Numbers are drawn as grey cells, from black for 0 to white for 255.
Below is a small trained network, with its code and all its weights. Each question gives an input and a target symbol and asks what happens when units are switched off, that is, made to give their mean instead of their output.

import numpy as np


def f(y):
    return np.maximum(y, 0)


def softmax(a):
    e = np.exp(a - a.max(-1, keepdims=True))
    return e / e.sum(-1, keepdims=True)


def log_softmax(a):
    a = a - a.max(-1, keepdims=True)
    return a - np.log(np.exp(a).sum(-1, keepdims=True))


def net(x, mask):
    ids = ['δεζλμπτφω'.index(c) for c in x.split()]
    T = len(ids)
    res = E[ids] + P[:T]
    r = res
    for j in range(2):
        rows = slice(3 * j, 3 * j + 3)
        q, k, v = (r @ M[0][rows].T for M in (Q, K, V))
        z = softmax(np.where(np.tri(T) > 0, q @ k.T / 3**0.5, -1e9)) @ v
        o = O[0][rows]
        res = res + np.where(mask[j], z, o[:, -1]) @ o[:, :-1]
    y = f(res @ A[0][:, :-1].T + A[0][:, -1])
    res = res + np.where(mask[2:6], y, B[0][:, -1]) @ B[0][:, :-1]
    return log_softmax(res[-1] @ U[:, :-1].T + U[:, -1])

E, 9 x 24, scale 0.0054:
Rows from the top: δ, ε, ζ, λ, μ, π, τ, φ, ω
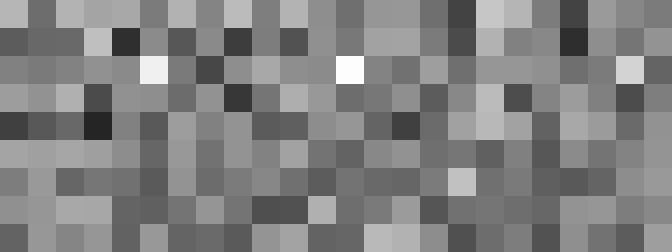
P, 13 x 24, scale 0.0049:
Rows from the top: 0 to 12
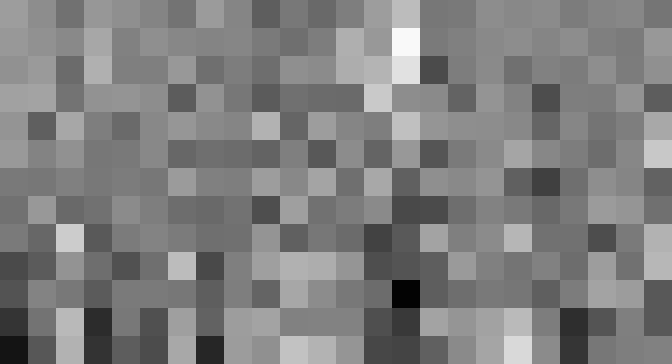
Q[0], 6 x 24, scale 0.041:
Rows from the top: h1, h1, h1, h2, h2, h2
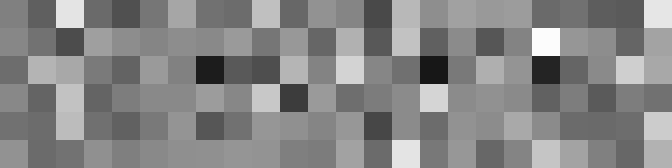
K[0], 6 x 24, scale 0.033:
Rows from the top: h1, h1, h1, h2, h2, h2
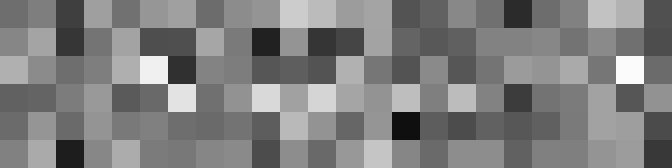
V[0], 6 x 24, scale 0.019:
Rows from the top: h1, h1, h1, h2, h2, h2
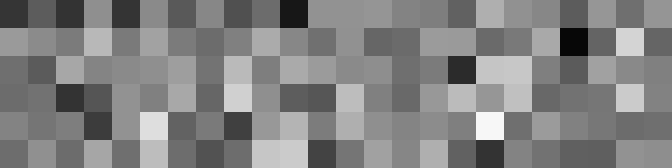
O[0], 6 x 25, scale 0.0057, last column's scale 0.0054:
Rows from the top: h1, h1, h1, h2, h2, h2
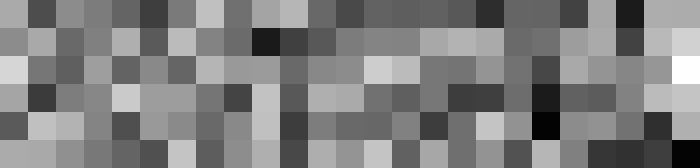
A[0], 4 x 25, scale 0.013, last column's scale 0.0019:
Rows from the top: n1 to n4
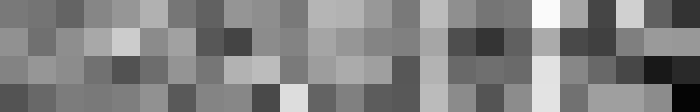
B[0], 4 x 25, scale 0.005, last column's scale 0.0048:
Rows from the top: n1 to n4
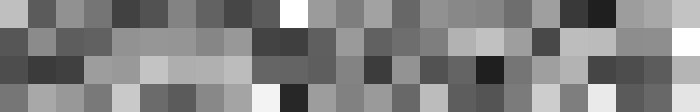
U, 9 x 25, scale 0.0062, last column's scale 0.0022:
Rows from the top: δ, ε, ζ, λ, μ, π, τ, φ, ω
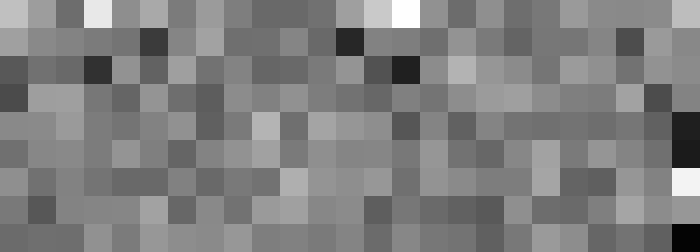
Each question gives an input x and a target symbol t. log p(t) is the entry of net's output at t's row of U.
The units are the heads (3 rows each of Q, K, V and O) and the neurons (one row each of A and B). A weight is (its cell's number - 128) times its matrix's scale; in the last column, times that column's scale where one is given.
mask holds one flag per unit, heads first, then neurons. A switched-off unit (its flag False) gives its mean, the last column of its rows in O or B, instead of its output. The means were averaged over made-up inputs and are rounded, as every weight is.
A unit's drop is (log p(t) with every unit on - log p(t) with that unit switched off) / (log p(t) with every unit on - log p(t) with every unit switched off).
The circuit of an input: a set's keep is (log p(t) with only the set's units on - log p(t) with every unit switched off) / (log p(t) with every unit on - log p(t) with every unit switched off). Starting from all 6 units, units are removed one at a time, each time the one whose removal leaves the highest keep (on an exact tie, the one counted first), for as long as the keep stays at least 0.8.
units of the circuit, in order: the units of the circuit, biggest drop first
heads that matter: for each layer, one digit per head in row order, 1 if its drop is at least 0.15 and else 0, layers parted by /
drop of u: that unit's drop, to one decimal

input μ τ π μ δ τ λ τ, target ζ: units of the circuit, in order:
h2, n2, h1
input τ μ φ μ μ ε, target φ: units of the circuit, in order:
h1, h2
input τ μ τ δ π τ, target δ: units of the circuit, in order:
h1
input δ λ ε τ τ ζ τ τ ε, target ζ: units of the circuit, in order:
h2, n2
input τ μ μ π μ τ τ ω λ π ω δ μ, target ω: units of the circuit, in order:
h2, n3
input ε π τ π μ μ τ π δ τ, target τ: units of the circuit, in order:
n1, h1, h2
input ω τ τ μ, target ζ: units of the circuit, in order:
h1, h2, n2
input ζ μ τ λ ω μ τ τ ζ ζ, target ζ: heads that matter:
01
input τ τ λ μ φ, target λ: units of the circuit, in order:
h2, h1
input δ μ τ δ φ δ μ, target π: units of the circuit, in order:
h2, n4, h1
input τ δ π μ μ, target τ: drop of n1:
0.8
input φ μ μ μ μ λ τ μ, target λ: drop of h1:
0.2
